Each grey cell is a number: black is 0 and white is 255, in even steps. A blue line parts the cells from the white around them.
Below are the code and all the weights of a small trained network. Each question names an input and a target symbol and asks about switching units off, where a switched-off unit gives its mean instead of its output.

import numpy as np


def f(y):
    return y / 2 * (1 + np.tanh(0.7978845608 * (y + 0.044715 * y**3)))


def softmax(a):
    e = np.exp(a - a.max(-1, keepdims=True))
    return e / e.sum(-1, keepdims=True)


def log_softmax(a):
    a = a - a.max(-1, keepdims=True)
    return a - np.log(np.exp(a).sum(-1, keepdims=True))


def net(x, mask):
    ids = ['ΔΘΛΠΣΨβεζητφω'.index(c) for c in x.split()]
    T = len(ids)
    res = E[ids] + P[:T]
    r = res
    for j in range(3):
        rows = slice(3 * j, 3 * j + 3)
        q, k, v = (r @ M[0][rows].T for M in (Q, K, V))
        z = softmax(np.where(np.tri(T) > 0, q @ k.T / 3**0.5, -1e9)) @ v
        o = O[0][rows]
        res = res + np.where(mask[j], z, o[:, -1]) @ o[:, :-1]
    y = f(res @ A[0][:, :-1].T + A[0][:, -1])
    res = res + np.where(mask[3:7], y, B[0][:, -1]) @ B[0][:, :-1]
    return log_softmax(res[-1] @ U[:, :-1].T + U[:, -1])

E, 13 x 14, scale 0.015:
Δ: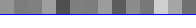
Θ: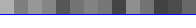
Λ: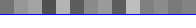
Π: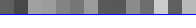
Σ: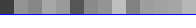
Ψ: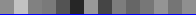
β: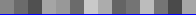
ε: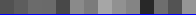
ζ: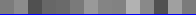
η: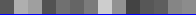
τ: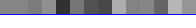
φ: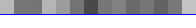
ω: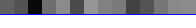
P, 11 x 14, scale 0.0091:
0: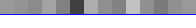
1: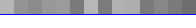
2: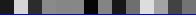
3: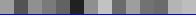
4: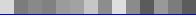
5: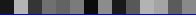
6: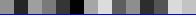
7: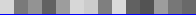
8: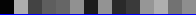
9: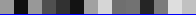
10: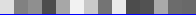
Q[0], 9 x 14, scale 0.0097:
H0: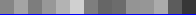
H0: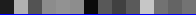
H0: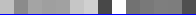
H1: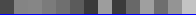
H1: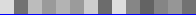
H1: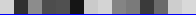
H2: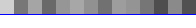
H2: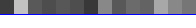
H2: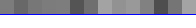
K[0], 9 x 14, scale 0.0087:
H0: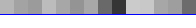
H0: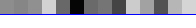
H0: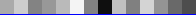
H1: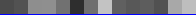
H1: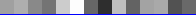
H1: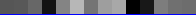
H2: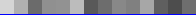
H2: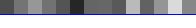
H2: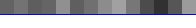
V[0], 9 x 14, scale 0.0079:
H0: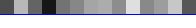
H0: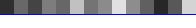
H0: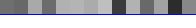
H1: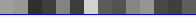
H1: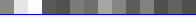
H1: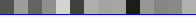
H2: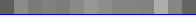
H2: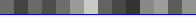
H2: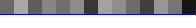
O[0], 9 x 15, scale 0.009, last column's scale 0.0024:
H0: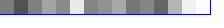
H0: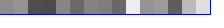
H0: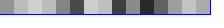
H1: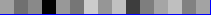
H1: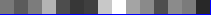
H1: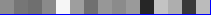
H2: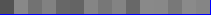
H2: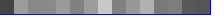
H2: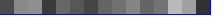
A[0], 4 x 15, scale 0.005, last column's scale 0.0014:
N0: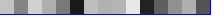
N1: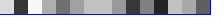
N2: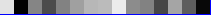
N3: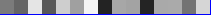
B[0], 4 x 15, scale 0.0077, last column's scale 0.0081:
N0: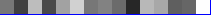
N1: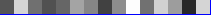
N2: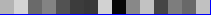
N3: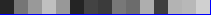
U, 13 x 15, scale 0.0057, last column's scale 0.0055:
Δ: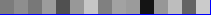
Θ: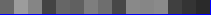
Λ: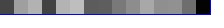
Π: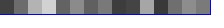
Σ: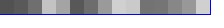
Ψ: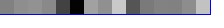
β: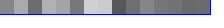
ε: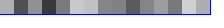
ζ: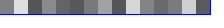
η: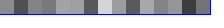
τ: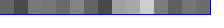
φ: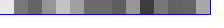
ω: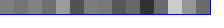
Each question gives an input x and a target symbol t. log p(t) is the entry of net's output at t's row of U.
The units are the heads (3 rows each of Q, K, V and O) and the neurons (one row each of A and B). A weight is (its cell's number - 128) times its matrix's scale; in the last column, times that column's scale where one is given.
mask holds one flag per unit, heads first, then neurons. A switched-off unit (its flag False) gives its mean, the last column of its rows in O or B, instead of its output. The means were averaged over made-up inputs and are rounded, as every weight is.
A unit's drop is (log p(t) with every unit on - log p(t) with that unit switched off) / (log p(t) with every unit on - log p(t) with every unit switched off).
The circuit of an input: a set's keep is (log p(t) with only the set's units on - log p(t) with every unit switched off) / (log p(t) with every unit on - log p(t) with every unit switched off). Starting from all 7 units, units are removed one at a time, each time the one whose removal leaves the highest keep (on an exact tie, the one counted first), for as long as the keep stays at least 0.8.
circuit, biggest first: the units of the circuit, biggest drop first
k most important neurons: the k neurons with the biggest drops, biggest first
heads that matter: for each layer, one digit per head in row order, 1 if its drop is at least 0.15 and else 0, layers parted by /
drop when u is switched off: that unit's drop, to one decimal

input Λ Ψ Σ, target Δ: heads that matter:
100
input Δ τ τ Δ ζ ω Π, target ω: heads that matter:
010
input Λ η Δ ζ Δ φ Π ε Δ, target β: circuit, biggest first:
H2, H0
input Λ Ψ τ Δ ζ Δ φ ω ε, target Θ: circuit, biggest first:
H0
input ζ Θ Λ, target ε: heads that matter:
110
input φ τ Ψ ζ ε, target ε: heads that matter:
110
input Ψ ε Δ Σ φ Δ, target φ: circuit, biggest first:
H1, H2
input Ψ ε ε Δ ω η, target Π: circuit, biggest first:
H1, H0
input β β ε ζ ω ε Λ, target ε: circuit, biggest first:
N0, H0
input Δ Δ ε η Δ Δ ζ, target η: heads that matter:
010
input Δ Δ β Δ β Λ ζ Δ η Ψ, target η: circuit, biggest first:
H1, N0
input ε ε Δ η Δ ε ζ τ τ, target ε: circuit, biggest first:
H1, H0, N3
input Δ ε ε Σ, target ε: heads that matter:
100
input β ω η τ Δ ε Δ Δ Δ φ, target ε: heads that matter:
100
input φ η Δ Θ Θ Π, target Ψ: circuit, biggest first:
H1, H0
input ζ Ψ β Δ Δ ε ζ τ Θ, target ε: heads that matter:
110
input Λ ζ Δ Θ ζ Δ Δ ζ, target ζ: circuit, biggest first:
N2, H0, N0
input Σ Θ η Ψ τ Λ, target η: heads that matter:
110
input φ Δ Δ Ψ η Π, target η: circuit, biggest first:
H0, H1
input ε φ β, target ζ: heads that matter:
100
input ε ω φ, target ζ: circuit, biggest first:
H0
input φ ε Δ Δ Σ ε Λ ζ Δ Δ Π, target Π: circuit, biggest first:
N3, H1
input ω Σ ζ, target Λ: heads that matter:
110
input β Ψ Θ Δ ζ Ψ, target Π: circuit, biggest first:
H0, H1
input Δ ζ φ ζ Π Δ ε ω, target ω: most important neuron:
N3
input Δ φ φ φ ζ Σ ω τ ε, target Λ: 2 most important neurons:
N3, N2
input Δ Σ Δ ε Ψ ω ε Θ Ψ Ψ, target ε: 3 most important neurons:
N0, N2, N1
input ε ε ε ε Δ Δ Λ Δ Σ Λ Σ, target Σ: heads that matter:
010
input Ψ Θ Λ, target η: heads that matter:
110
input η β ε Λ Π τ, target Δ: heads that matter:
100
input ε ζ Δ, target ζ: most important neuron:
N0
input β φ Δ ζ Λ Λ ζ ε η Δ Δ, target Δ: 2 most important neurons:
N1, N0
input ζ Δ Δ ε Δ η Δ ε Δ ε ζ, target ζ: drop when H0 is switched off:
0.2
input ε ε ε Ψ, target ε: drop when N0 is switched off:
0.6
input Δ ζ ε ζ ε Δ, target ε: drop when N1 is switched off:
0.1
